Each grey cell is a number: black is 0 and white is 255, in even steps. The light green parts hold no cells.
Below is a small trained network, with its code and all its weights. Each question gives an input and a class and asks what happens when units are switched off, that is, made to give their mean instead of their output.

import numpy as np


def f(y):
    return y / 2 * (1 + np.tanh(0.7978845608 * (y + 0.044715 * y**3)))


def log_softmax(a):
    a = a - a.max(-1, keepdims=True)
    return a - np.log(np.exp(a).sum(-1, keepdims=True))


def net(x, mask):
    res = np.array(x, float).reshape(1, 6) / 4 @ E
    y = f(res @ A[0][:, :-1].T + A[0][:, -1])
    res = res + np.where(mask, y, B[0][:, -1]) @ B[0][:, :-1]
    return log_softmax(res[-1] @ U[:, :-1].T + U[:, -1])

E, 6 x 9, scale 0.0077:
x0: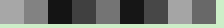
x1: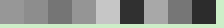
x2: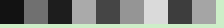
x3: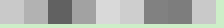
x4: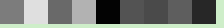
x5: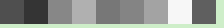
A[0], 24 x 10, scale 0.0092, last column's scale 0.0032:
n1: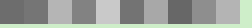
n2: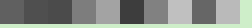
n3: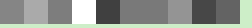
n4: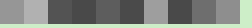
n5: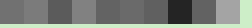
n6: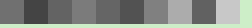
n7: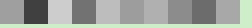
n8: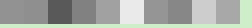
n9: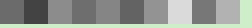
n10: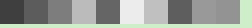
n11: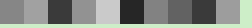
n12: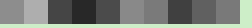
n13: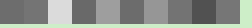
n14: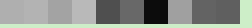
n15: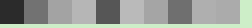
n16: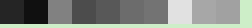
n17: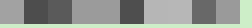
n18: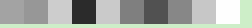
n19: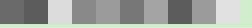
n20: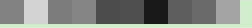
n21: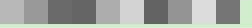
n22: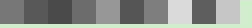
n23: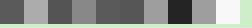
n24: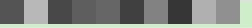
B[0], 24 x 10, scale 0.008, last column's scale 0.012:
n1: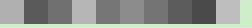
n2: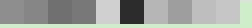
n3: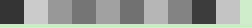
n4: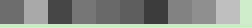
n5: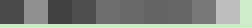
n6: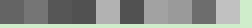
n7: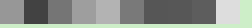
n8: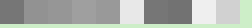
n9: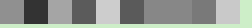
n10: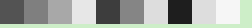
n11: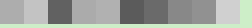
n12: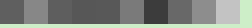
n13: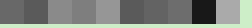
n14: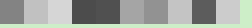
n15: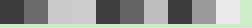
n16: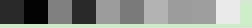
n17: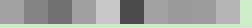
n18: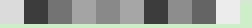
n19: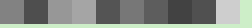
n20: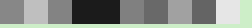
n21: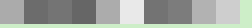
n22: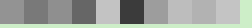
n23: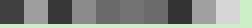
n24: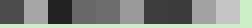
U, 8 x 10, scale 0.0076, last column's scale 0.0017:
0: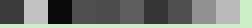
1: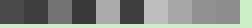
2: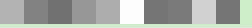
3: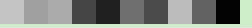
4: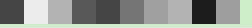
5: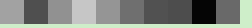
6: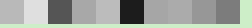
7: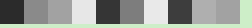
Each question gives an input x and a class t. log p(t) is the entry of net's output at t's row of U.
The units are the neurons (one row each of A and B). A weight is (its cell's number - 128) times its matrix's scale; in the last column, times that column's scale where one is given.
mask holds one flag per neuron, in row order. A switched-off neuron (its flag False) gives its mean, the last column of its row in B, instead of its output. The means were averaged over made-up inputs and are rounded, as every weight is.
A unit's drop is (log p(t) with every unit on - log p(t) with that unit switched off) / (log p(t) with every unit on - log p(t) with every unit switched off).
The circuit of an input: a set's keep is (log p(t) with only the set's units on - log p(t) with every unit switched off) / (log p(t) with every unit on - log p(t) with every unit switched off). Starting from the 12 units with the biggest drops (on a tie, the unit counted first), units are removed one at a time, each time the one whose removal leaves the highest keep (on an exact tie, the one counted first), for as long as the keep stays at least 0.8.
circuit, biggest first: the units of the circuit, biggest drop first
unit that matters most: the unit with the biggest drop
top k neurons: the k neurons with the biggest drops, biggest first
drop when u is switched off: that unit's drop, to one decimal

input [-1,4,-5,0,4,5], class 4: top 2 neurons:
(n14, n3)
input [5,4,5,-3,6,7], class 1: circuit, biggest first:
(n22)
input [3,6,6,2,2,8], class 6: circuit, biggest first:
(n11, n17)
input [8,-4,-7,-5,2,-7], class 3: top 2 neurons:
(n14, n20)
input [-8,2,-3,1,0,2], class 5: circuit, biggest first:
(n7, n13)
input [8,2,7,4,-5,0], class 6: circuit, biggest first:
(n2, n17, n11)
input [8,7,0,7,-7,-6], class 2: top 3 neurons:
(n21, n18, n8)
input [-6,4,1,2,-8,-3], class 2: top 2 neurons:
(n8, n21)
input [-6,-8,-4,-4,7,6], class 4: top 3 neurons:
(n14, n3, n8)
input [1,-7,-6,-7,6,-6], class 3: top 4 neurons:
(n14, n20, n10, n15)
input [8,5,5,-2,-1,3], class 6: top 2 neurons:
(n11, n17)
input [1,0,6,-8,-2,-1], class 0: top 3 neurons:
(n24, n23, n5)
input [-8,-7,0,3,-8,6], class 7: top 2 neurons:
(n10, n15)
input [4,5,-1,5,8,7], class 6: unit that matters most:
n11
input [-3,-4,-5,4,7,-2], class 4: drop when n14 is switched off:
0.2
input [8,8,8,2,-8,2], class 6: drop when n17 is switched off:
0.2
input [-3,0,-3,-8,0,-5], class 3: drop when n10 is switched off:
0.2
